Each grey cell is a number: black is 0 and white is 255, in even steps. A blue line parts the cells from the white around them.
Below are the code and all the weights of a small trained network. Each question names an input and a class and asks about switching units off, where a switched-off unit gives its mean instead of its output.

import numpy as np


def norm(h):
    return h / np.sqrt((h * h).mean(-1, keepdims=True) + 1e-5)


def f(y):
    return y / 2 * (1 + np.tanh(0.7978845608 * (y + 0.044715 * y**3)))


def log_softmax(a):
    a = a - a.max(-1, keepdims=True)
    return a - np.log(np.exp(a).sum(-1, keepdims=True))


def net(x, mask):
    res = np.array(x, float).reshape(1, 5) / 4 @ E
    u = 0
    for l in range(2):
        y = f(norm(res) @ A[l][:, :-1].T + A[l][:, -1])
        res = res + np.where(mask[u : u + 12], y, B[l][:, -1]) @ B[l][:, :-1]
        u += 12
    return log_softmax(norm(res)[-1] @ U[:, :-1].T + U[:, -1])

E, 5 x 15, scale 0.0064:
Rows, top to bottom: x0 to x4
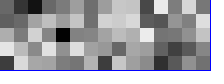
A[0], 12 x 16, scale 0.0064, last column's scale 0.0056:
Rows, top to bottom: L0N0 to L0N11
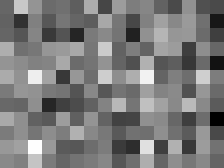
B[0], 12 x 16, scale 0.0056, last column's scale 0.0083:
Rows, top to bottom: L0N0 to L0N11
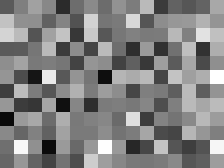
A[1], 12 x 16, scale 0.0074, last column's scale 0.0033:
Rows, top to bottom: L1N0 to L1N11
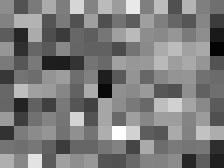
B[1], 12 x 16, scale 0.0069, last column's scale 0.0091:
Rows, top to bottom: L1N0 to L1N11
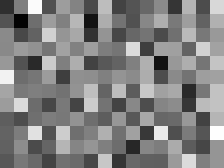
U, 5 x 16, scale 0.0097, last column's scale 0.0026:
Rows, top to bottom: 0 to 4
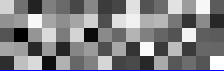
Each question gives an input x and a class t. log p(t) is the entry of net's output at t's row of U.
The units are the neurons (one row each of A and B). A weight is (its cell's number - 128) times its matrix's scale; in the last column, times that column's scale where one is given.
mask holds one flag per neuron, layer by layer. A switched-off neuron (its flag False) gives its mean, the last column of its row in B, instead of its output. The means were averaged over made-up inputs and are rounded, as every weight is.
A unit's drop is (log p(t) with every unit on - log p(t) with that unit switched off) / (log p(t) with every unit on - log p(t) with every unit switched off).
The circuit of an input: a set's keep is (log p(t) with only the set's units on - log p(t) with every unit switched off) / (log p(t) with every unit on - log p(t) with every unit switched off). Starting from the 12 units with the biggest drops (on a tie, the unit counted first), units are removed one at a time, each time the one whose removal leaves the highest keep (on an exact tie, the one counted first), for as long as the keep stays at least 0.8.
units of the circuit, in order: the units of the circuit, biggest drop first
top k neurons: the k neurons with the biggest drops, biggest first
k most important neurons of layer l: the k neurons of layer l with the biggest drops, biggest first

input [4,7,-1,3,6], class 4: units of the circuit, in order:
[L1N9]
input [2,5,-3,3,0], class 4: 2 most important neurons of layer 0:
[L0N5; L0N7]
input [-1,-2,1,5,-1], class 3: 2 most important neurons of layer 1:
[L1N9; L1N0]
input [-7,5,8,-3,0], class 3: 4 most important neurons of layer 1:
[L1N0; L1N10; L1N3; L1N4]
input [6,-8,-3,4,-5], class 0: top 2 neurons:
[L0N10; L1N9]
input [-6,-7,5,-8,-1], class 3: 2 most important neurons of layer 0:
[L0N7; L0N2]
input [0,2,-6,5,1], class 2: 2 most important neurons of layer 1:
[L1N9; L1N7]
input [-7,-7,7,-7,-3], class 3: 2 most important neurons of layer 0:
[L0N7; L0N2]
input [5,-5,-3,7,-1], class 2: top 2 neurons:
[L0N10; L1N7]
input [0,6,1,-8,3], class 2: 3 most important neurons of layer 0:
[L0N10; L0N7; L0N2]
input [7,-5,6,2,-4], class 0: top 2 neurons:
[L1N7; L1N3]
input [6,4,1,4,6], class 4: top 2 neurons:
[L1N0; L1N9]
